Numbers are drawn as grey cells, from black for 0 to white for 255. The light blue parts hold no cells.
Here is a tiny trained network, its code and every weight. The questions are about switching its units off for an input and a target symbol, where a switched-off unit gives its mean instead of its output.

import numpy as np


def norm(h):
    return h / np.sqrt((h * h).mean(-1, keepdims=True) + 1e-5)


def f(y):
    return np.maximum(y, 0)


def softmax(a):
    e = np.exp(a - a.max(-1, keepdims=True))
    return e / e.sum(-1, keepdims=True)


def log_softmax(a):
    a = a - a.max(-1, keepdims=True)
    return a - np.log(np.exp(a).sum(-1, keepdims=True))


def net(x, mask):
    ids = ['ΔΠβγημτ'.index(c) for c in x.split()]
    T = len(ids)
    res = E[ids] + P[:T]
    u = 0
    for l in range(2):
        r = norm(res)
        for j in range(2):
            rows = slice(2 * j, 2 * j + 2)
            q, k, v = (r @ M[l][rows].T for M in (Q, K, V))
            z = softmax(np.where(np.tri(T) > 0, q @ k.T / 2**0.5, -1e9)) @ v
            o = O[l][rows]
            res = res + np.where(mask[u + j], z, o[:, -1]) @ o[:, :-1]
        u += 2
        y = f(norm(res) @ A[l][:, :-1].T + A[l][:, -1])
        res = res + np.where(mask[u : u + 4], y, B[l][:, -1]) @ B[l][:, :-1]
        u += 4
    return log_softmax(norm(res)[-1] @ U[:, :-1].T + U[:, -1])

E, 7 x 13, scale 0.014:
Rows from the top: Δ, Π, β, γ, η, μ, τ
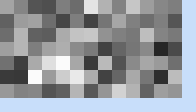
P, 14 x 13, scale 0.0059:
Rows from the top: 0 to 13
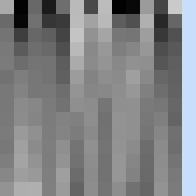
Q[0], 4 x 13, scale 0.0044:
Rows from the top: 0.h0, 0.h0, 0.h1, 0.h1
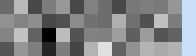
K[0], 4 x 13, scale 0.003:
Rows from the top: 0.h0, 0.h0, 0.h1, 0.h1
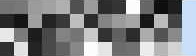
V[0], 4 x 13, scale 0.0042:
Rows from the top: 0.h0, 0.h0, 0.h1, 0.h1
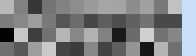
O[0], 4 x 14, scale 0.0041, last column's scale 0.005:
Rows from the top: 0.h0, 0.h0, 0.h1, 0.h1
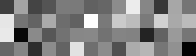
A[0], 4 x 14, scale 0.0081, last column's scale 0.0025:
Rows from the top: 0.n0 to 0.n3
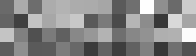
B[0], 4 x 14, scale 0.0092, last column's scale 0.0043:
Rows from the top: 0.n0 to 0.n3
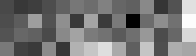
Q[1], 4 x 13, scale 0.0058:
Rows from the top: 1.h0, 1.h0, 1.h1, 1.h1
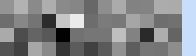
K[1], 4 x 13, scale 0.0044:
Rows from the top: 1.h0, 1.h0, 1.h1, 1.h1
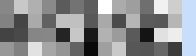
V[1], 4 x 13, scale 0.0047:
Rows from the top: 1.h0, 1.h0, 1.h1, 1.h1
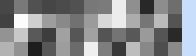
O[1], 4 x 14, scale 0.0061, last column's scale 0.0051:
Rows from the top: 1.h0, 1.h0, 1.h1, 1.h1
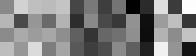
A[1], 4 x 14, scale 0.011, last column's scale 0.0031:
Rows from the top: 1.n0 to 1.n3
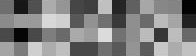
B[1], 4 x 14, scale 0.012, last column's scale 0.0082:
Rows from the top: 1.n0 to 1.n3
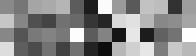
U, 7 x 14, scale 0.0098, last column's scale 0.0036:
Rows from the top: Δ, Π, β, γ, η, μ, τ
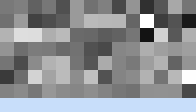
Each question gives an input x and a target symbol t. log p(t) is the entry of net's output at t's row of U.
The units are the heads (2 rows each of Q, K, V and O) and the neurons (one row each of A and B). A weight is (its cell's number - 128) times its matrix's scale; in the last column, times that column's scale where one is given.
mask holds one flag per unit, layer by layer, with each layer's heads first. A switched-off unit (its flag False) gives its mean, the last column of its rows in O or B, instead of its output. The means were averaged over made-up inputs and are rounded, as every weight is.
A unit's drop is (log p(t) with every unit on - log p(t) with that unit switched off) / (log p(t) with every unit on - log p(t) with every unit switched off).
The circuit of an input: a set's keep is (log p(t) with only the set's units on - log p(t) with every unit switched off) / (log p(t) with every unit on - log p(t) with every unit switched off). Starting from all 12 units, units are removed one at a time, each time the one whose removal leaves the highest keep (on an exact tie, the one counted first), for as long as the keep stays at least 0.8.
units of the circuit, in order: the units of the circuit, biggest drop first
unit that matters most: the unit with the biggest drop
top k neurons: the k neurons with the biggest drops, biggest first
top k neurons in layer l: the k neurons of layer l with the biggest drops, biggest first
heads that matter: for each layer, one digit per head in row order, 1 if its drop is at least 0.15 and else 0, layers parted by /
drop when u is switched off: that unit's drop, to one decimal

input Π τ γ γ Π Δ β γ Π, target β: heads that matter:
10 / 11
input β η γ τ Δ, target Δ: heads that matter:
00 / 10
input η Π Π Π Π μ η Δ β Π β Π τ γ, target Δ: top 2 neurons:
0.n0, 0.n3
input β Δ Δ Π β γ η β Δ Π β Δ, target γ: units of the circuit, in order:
1.h1, 1.n3
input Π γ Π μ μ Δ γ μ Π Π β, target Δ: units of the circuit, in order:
0.n0, 1.n2
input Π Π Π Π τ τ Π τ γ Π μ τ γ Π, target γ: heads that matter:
00 / 10
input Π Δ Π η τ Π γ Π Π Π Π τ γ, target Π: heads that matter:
11 / 11
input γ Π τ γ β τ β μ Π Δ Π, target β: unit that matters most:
1.h0
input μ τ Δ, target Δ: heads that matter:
00 / 00
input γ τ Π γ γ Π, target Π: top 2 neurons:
1.n2, 0.n0
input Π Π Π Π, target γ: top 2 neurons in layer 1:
1.n2, 1.n3
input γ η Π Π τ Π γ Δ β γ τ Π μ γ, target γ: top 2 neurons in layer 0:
0.n1, 0.n2
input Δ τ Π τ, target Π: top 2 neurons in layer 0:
0.n3, 0.n0
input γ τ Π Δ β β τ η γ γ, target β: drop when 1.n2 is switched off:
0.2
